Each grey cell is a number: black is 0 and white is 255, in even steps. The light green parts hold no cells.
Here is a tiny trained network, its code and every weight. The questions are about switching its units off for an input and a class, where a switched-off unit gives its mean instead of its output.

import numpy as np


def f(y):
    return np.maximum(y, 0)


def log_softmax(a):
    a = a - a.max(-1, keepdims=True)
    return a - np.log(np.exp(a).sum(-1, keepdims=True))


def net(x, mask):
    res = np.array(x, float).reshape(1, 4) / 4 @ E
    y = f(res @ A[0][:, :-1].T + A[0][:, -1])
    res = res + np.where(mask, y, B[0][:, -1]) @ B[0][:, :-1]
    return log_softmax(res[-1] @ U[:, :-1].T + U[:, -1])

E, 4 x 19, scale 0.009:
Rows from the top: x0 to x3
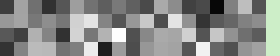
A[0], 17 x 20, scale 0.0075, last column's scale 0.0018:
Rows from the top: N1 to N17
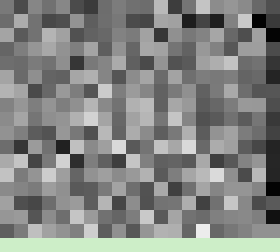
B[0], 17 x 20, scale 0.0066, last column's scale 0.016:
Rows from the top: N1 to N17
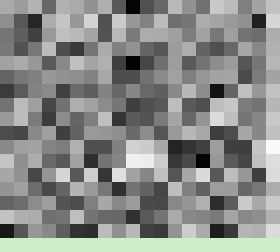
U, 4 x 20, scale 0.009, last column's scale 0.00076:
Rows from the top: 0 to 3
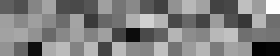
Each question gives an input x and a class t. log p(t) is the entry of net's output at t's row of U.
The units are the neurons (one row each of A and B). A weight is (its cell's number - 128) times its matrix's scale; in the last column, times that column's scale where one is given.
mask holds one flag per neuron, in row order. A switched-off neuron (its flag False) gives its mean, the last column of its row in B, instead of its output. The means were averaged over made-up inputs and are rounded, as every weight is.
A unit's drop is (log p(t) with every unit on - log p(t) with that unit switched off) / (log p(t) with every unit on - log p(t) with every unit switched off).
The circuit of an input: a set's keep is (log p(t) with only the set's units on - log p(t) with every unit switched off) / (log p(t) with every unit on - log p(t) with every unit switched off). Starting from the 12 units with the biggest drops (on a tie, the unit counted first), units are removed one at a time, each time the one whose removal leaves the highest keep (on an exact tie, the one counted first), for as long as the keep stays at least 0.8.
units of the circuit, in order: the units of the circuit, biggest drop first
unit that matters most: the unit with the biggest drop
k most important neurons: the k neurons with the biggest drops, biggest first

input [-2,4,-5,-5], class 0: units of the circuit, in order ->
[N7]
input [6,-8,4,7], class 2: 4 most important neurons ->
[N1, N5, N14, N15]
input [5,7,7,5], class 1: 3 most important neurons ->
[N11, N1, N5]
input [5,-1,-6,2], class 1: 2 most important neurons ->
[N12, N13]
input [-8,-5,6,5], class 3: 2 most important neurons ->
[N13, N12]
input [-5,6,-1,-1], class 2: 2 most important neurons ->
[N9, N2]
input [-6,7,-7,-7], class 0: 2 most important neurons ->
[N7, N10]
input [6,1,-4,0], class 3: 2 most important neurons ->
[N2, N11]
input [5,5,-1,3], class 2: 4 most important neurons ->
[N13, N9, N8, N16]
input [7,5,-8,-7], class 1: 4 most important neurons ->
[N12, N17, N13, N4]
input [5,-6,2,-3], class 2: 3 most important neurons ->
[N1, N13, N5]
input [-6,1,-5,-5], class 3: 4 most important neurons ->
[N13, N11, N17, N3]
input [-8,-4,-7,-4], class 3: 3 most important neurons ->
[N13, N11, N3]
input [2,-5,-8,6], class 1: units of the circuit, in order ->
[N12]
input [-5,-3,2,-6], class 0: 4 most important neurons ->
[N2, N7, N15, N10]
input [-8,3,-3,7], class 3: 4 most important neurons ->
[N13, N3, N15, N7]
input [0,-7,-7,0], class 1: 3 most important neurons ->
[N12, N9, N8]
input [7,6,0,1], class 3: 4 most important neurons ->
[N2, N1, N5, N14]
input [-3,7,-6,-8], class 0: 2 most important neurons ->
[N7, N15]
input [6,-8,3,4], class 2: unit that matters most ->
N1
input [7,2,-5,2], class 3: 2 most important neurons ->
[N2, N11]
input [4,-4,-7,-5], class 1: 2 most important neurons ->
[N12, N17]
